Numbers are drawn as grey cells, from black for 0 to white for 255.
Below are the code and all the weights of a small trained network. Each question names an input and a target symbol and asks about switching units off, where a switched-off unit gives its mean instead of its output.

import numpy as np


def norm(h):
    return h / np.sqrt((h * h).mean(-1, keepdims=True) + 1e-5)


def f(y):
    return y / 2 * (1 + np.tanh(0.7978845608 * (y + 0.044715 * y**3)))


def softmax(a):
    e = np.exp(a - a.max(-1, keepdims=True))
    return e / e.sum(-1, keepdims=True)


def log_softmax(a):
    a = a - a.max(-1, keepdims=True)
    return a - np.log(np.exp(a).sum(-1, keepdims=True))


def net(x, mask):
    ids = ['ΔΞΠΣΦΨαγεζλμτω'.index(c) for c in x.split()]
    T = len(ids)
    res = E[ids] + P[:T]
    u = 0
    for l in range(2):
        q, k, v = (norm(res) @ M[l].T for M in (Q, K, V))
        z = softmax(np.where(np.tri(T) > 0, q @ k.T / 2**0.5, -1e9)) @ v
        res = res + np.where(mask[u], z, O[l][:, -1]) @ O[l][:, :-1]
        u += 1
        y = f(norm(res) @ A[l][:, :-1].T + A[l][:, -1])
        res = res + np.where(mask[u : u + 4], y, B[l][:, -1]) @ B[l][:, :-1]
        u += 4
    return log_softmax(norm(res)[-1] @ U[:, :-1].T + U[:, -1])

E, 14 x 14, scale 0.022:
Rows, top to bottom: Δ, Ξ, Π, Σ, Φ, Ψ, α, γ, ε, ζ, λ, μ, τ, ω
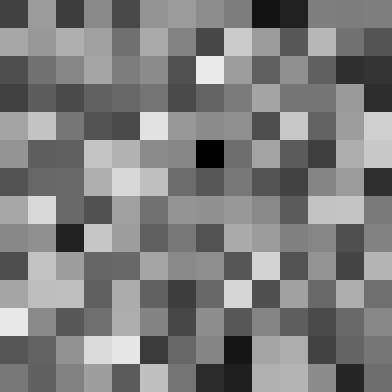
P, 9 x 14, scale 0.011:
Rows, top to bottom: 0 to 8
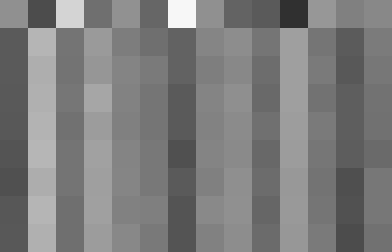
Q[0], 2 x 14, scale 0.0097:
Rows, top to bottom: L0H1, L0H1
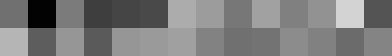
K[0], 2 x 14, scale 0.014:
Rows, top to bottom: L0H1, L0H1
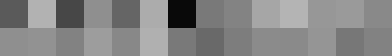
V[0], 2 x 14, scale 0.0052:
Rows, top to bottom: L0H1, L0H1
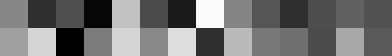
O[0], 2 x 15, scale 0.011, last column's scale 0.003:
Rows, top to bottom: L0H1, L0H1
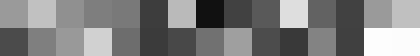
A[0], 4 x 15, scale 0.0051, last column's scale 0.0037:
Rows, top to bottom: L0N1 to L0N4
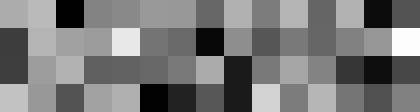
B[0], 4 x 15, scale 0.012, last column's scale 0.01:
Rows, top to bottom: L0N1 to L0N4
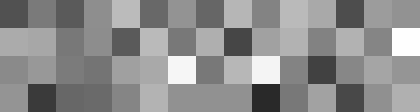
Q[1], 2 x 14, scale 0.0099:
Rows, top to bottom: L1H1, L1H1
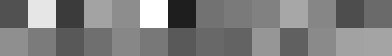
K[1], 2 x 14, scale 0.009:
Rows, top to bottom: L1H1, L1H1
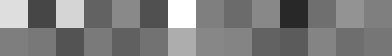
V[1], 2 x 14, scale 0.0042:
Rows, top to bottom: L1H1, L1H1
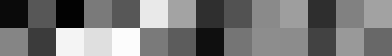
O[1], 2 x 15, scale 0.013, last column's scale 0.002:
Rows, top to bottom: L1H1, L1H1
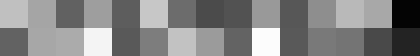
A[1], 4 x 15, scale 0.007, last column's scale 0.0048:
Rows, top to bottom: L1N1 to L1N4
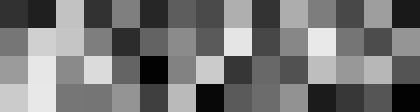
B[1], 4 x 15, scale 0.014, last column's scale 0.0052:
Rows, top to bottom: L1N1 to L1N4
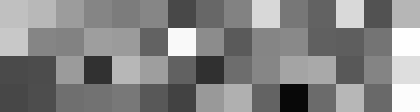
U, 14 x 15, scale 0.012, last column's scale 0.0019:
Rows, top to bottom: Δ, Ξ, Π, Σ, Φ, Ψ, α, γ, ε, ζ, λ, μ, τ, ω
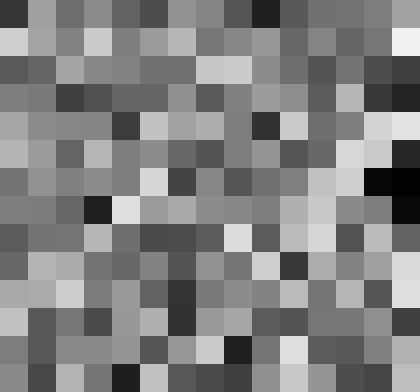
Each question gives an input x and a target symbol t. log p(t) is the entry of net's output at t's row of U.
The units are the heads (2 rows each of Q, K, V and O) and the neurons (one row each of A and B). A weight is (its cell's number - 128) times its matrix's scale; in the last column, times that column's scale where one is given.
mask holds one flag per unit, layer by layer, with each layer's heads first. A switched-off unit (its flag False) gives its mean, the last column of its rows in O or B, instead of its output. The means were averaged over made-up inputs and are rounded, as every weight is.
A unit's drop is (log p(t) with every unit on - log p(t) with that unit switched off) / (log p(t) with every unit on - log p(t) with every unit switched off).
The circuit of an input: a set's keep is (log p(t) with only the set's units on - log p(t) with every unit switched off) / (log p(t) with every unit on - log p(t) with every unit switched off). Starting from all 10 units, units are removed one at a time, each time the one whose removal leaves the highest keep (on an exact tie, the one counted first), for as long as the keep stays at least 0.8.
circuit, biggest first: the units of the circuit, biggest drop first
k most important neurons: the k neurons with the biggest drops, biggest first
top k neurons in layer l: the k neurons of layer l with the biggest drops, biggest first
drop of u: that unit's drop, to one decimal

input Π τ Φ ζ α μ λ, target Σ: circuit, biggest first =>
L0H1, L1N4
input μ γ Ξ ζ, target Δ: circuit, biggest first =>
L0H1, L1N4
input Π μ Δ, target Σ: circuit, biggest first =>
L0H1
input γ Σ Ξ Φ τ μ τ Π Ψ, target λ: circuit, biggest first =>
L1H1, L1N1
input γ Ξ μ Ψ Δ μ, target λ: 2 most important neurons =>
L1N1, L1N4
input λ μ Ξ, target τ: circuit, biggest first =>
L1H1, L1N2
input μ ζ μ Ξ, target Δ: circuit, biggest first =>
L0H1, L1N4
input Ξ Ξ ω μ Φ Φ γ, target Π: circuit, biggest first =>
L0H1, L1H1
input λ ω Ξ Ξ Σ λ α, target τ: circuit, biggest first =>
L1H1, L1N4
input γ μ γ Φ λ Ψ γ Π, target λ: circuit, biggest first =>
L1N1, L1H1
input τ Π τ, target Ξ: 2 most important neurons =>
L0N3, L1N3
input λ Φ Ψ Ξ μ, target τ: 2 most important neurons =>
L0N4, L1N4
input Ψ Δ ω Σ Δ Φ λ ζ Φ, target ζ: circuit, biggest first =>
L1H1, L0H1
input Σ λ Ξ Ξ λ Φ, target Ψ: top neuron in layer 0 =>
L0N4
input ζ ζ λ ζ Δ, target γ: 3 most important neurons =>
L0N1, L1N4, L0N2
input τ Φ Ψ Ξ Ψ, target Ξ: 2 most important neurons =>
L0N2, L1N4
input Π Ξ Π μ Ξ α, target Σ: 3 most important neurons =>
L1N4, L0N3, L0N1
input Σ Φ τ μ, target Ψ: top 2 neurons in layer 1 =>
L1N4, L1N3
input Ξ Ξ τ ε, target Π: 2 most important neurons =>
L0N2, L1N3
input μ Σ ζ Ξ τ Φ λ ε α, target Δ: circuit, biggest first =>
L0H1
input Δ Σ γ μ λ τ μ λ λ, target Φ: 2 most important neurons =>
L0N2, L1N1
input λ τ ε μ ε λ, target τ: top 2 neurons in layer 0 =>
L0N2, L0N4
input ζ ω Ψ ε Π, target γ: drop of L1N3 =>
-0.1
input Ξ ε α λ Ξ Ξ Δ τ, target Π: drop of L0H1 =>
0.9
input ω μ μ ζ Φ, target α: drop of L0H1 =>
0.5
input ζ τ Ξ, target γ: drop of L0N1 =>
0.3
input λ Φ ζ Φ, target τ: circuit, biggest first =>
L1H1
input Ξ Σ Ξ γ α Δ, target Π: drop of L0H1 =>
0.6
